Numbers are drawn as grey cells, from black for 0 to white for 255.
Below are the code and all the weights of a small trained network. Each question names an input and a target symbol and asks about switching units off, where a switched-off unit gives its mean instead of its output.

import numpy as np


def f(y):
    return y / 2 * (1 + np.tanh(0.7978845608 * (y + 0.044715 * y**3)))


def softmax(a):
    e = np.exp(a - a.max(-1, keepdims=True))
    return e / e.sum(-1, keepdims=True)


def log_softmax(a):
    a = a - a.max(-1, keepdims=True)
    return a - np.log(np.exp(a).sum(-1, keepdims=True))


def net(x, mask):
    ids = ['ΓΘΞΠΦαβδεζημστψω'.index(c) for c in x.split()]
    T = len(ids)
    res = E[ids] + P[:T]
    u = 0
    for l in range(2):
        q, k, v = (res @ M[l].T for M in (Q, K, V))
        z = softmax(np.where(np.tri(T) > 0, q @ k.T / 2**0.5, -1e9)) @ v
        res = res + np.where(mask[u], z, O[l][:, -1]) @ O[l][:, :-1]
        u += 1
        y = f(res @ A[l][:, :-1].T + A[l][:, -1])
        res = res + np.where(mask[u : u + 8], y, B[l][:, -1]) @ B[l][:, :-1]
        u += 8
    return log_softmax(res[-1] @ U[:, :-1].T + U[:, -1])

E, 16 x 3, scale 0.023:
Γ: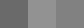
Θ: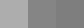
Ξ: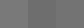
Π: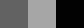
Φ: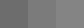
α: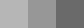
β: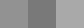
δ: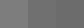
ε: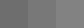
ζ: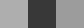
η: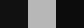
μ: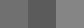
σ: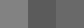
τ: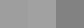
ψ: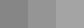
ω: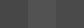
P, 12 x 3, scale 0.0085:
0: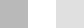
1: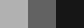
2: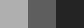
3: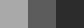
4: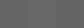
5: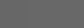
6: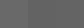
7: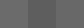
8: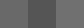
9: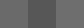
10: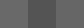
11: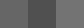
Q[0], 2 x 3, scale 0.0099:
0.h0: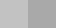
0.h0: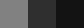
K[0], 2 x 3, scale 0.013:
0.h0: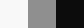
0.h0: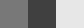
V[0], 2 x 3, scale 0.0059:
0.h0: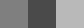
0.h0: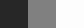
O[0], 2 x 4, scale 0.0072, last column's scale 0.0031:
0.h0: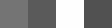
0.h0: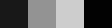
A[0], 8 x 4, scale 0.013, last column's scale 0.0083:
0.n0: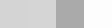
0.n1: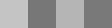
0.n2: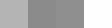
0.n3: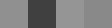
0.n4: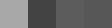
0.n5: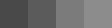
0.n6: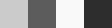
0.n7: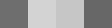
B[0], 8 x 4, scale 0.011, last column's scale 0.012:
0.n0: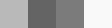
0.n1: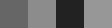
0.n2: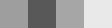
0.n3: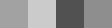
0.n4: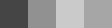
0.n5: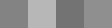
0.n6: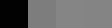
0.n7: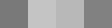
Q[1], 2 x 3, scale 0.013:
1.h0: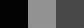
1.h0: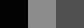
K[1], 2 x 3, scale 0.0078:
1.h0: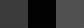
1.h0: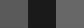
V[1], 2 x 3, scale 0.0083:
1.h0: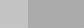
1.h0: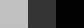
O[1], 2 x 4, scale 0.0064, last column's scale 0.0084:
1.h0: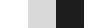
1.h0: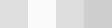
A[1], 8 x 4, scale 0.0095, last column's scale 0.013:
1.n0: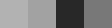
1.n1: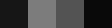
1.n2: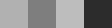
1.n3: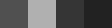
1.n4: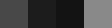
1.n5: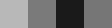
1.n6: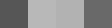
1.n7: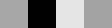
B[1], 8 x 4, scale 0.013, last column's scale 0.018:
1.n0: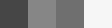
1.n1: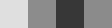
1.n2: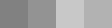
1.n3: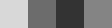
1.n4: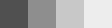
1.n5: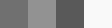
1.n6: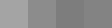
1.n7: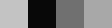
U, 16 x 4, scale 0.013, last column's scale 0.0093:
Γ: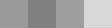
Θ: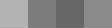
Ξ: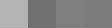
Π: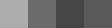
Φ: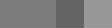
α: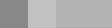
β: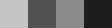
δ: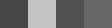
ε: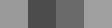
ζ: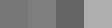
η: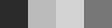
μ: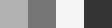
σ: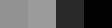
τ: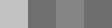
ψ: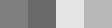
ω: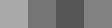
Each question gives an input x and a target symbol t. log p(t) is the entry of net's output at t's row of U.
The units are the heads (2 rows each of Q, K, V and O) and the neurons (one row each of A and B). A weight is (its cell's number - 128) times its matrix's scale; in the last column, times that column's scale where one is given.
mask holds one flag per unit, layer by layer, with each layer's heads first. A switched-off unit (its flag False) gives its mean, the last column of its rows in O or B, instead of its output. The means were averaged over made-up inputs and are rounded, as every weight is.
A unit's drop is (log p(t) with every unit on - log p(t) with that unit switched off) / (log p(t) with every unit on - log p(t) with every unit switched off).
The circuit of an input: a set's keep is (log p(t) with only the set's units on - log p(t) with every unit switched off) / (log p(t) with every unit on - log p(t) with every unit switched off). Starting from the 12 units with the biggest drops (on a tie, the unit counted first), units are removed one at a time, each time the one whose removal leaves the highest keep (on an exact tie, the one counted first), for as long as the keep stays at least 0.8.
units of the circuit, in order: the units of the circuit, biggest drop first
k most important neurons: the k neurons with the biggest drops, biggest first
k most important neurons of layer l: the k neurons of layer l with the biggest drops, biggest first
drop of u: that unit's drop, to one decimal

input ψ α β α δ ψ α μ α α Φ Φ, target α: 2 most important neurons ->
[0.n0, 0.n2]
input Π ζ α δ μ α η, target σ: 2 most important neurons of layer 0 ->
[0.n4, 0.n5]
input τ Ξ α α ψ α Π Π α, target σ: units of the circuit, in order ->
[1.h0, 0.n7, 1.n5]
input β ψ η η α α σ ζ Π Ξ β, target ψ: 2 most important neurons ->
[1.n4, 0.n6]
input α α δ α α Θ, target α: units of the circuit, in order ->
[1.h0, 0.n0, 1.n7]
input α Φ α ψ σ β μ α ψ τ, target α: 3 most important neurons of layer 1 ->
[1.n2, 1.n7, 1.n0]
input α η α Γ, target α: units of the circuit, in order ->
[1.h0, 0.n0]
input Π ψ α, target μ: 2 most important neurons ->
[1.n2, 0.n4]
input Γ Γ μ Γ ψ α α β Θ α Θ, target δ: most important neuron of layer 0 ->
[0.n7]
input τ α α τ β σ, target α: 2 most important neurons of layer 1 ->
[1.n7, 1.n5]
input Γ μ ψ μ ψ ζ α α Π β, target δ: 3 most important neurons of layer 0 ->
[0.n7, 0.n0, 0.n1]
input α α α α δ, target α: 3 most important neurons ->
[0.n0, 1.n7, 0.n1]
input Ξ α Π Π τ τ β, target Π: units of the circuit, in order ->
[0.h0, 1.n4]
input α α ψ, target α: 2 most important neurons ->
[0.n0, 1.n2]
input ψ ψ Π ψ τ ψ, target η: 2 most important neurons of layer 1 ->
[1.n4, 1.n1]
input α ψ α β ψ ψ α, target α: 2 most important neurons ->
[0.n0, 0.n1]
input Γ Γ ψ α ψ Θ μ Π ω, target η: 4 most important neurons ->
[0.n5, 1.n7, 0.n0, 1.n5]
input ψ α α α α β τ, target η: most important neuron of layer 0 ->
[0.n7]
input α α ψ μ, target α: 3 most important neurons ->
[0.n0, 0.n1, 1.n7]
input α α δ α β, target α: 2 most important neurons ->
[0.n0, 0.n4]
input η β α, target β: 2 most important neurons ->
[1.n7, 0.n2]
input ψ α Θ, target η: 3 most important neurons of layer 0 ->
[0.n7, 0.n6, 0.n0]
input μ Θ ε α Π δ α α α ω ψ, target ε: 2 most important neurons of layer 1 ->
[1.n7, 1.n2]
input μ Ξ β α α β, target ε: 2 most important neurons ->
[0.n7, 1.n7]
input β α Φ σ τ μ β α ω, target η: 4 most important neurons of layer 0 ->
[0.n5, 0.n0, 0.n7, 0.n1]
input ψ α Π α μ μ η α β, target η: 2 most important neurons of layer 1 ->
[1.n4, 1.n5]
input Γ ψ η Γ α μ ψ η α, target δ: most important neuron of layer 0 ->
[0.n7]
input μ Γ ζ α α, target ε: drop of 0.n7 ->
1.2
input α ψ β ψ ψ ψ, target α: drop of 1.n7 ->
0.2
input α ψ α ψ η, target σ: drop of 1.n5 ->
-0.1
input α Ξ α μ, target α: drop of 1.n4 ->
0.1
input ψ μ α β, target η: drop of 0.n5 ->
0.0
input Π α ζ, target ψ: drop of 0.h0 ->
0.9
